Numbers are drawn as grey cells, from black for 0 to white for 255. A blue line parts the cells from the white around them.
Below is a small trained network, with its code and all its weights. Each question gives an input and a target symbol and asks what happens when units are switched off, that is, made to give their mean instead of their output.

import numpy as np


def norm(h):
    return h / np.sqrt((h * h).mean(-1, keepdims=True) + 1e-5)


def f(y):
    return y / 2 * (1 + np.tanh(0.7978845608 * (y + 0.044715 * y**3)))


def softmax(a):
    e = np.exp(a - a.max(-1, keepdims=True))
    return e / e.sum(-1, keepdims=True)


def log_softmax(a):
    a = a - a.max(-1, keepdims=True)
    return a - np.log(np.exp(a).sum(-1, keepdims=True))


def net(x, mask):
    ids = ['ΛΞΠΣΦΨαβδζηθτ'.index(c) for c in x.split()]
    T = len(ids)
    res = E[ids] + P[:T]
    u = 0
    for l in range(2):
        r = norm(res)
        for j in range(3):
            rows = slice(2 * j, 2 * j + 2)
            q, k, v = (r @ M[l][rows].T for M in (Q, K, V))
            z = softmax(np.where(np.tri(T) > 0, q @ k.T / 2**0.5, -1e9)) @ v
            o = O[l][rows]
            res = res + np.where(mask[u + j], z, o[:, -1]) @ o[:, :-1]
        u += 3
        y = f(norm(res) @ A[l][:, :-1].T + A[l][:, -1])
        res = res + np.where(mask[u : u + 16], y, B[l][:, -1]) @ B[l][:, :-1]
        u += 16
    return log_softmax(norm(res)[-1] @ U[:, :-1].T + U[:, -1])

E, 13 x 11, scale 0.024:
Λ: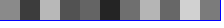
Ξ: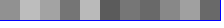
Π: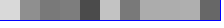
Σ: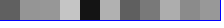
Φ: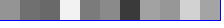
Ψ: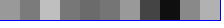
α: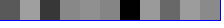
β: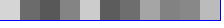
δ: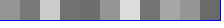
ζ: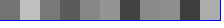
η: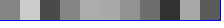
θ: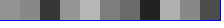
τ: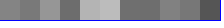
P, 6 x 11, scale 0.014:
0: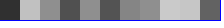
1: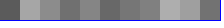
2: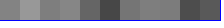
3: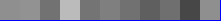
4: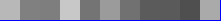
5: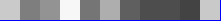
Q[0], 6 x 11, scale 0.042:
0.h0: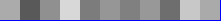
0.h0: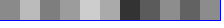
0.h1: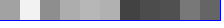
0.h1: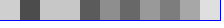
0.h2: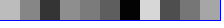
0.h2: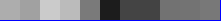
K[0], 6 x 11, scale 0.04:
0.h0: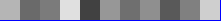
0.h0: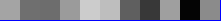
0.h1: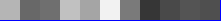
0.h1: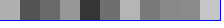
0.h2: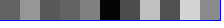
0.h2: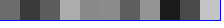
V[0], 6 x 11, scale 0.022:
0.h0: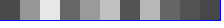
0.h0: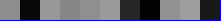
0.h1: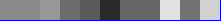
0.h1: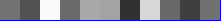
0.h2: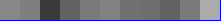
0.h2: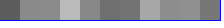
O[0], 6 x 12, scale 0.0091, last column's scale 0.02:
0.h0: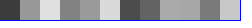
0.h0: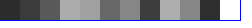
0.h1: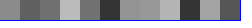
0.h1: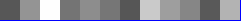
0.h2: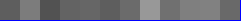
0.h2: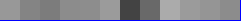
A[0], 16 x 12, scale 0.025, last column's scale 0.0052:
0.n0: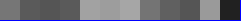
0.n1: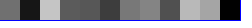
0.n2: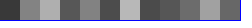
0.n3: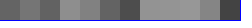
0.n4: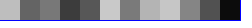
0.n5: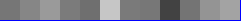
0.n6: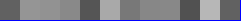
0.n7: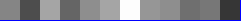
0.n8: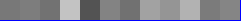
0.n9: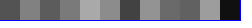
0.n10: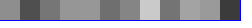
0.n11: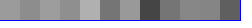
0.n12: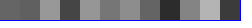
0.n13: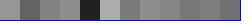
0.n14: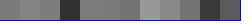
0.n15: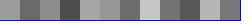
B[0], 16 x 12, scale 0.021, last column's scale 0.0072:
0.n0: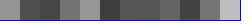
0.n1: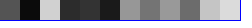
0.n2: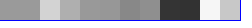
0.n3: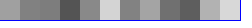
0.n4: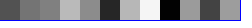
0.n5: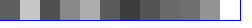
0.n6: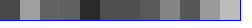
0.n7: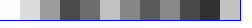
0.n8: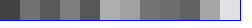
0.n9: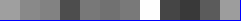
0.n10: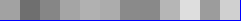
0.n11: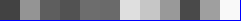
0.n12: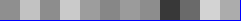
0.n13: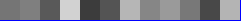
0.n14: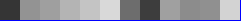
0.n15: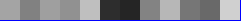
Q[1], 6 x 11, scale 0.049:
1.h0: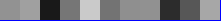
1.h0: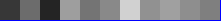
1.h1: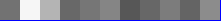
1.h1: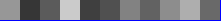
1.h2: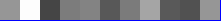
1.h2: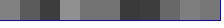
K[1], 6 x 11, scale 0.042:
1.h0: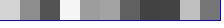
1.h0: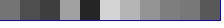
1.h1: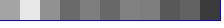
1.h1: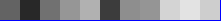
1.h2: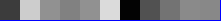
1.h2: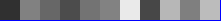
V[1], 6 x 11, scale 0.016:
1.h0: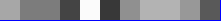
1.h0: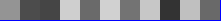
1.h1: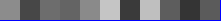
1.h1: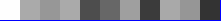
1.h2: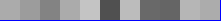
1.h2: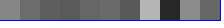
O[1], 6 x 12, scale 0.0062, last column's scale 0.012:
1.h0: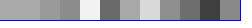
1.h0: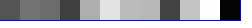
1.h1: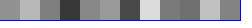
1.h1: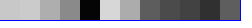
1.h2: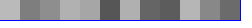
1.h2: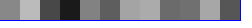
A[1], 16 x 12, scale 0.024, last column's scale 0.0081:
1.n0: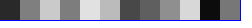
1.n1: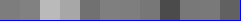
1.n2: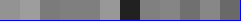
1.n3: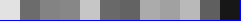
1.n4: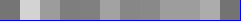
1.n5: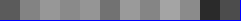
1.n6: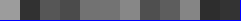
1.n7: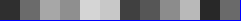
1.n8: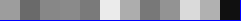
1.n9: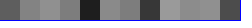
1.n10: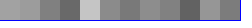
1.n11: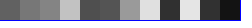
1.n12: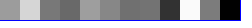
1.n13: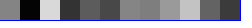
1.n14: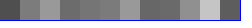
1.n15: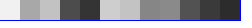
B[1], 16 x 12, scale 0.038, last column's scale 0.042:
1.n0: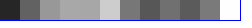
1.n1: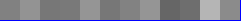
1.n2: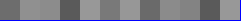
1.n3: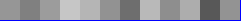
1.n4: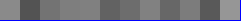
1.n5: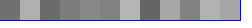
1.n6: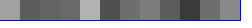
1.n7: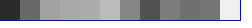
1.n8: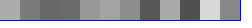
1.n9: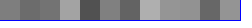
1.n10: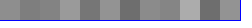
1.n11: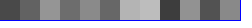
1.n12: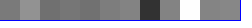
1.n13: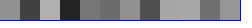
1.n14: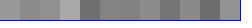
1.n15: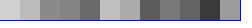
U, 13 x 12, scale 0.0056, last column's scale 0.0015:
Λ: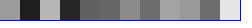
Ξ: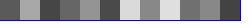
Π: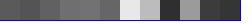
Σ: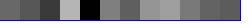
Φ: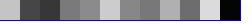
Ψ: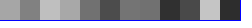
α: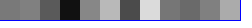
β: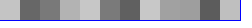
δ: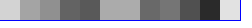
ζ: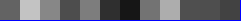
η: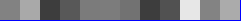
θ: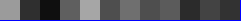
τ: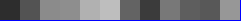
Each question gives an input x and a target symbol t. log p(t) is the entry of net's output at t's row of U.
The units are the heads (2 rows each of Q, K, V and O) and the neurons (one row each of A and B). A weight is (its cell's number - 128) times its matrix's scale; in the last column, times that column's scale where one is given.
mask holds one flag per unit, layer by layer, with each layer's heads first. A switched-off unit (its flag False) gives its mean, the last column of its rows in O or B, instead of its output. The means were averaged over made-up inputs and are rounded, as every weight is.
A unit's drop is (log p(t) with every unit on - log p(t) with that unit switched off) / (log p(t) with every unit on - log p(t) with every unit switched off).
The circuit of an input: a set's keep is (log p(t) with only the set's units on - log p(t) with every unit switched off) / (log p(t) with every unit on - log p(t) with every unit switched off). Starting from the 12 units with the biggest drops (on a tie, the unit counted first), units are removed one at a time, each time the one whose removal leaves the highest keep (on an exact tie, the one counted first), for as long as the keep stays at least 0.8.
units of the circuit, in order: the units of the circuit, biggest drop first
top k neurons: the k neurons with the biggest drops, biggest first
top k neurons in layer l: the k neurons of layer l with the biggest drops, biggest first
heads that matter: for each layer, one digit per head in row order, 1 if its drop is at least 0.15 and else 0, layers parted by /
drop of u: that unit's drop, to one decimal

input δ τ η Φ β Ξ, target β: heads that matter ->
100 / 000
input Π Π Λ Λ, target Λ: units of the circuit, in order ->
[0.n1 1.n13]
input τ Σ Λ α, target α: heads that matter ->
000 / 010
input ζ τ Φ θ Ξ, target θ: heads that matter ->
110 / 000
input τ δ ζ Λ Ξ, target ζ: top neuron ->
[1.n0]
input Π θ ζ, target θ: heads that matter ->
010 / 000
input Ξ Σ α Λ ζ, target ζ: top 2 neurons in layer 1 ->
[1.n0 1.n7]
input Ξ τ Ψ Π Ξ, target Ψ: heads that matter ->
001 / 000
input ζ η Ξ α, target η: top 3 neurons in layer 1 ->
[1.n12 1.n0 1.n7]
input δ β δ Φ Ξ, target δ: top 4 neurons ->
[0.n7 1.n15 1.n0 1.n7]
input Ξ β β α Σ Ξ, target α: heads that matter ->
001 / 010
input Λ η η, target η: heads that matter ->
110 / 000
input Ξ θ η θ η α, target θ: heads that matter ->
100 / 000
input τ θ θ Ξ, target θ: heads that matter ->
010 / 000
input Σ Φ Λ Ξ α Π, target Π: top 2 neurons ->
[0.n4 1.n11]
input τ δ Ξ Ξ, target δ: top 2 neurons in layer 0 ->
[0.n7 0.n11]
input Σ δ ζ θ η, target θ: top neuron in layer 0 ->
[0.n0]
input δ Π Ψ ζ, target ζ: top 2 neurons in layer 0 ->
[0.n6 0.n15]
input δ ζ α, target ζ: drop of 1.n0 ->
0.2
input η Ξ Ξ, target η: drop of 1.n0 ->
0.2
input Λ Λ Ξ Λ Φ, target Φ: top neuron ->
[1.n8]
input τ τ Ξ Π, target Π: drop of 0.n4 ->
0.2
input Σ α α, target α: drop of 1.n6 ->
0.0
